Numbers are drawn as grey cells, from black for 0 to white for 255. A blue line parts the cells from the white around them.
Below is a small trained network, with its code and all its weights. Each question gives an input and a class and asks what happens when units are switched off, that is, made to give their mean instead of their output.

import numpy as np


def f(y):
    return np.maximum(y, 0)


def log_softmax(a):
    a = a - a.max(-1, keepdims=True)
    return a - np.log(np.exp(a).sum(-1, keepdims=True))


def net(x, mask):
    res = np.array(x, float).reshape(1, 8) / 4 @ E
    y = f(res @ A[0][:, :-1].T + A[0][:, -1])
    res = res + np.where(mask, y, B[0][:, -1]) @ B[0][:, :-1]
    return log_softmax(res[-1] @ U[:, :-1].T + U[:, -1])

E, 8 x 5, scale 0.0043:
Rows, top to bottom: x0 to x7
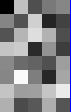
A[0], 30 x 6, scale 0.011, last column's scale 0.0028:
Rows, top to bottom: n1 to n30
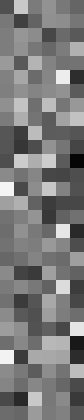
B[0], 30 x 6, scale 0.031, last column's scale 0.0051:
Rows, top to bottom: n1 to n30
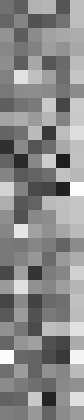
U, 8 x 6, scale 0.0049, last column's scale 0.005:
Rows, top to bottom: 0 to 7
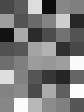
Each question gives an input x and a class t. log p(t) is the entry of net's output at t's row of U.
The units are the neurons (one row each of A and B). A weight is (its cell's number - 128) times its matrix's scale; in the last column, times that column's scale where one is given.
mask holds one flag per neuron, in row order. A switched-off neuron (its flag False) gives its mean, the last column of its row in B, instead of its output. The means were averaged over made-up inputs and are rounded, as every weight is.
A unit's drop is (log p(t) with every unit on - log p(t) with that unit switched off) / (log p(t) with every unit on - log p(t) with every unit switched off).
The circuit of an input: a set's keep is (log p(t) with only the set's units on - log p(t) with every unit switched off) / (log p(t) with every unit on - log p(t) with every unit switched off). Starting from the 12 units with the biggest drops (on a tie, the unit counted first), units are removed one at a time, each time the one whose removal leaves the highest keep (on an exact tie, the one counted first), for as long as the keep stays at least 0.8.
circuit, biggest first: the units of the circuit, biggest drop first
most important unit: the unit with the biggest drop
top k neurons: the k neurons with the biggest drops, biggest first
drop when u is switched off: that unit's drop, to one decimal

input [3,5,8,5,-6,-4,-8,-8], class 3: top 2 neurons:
n12, n1
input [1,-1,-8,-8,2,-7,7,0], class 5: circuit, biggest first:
n26
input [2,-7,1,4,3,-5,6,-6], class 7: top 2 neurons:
n6, n17
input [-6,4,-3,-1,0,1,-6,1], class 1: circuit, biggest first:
n24, n13, n16
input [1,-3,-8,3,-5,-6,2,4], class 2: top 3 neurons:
n20, n11, n22
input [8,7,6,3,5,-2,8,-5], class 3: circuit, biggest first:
n12, n1
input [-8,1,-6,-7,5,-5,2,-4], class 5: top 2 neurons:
n26, n14
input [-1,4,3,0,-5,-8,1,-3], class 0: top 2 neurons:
n29, n10
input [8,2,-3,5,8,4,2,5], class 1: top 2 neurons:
n15, n24
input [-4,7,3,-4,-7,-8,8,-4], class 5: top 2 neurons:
n26, n14
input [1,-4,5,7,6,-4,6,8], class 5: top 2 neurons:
n14, n26
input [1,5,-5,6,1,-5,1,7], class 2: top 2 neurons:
n20, n11
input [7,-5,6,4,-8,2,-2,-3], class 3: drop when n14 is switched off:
0.0
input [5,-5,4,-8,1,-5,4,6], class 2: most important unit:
n22
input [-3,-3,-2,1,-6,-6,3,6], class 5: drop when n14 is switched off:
0.1
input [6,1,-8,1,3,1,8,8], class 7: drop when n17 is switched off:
0.2
